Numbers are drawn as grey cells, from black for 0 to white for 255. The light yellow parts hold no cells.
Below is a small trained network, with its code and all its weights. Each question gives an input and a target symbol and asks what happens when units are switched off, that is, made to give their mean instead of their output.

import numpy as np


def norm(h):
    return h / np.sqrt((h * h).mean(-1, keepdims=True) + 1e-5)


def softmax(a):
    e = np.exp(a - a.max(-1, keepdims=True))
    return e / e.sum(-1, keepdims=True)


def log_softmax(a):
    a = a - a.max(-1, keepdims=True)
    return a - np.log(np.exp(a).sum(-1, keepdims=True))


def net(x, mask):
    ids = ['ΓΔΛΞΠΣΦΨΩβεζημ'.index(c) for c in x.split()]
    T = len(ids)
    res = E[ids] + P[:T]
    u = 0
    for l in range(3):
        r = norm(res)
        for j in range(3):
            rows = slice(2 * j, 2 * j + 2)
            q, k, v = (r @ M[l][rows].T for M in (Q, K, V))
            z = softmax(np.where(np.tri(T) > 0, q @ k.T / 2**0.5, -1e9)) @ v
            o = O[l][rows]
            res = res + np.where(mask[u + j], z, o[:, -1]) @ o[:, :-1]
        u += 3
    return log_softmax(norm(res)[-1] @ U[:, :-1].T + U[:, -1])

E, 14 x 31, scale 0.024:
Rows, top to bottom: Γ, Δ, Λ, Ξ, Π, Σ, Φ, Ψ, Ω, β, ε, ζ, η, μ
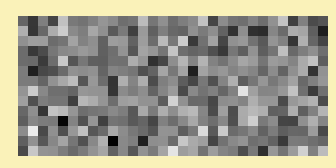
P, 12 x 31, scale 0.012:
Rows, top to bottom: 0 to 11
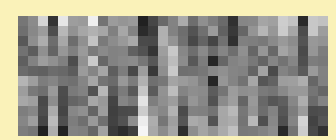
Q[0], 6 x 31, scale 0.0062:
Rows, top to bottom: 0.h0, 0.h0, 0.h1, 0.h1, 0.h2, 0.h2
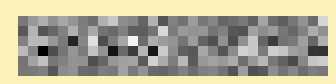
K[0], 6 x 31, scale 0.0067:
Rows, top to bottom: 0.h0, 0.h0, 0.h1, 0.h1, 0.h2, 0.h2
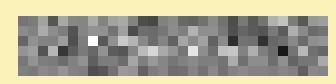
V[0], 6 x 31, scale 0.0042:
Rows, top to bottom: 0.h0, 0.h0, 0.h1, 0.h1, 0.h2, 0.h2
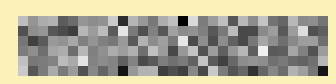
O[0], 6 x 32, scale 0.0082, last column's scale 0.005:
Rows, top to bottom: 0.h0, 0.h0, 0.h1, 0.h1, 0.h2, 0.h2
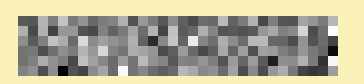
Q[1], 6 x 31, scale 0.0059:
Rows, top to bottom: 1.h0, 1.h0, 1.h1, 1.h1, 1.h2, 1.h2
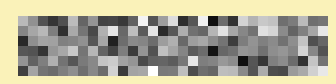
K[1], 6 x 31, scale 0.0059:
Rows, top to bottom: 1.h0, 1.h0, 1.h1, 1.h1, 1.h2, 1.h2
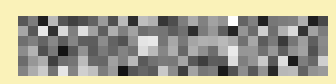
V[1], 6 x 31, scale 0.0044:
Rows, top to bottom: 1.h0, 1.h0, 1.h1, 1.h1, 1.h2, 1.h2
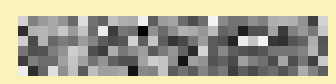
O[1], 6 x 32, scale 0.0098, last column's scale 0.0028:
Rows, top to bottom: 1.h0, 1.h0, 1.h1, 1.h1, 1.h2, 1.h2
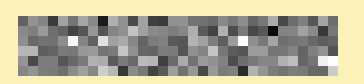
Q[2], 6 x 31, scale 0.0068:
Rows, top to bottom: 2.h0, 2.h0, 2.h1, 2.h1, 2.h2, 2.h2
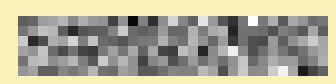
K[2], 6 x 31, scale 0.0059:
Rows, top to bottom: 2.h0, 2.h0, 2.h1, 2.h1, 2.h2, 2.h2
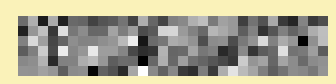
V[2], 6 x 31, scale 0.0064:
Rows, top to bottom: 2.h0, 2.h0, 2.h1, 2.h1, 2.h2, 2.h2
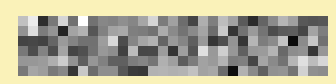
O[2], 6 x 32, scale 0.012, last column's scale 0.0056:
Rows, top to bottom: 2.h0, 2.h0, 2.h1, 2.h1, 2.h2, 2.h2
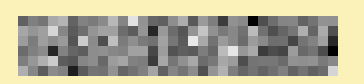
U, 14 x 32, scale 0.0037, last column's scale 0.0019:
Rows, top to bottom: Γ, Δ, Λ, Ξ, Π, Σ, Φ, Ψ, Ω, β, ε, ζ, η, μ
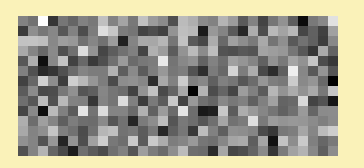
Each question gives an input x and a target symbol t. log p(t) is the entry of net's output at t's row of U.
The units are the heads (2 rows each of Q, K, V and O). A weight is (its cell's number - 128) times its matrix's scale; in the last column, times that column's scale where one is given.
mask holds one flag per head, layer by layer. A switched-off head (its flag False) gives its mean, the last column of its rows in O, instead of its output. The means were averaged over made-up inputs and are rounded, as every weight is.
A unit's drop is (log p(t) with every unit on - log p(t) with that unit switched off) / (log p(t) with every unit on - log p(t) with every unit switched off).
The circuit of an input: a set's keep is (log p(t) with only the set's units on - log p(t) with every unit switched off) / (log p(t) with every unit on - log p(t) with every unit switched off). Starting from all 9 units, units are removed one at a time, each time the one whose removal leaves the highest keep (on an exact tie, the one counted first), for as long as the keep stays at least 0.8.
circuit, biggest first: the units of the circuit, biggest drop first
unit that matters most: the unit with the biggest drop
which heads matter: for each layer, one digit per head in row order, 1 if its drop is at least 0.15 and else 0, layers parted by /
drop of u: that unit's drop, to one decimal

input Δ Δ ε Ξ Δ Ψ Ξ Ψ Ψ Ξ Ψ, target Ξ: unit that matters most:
2.h1
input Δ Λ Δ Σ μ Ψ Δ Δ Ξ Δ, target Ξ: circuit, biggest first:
(0.h2; 2.h1; 1.h0)
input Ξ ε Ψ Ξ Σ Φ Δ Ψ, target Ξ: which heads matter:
111 / 011 / 010
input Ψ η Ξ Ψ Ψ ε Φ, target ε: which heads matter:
000 / 000 / 100
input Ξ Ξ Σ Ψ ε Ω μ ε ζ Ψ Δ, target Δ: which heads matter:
001 / 001 / 000
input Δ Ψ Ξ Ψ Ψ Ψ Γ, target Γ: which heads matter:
001 / 100 / 010
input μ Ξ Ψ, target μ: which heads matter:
000 / 100 / 001
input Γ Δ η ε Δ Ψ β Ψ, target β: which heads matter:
110 / 010 / 000
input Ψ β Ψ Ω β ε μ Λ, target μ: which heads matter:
000 / 100 / 000
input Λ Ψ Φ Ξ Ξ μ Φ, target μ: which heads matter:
000 / 100 / 000
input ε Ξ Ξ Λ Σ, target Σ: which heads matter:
000 / 000 / 010
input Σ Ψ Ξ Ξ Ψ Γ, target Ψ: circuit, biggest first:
(0.h2; 2.h1)
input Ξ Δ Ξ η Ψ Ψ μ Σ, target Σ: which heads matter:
001 / 001 / 010
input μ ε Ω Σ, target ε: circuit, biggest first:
(2.h0)
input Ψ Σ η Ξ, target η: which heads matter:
000 / 100 / 000
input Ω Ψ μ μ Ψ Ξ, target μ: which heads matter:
000 / 100 / 001
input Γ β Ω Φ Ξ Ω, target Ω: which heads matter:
110 / 010 / 000
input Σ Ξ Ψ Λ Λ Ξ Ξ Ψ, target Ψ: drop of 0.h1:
0.1
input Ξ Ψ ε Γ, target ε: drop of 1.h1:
0.0
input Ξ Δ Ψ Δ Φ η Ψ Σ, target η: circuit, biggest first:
(1.h0)
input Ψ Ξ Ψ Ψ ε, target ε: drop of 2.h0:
0.4
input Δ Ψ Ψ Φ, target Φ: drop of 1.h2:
0.2
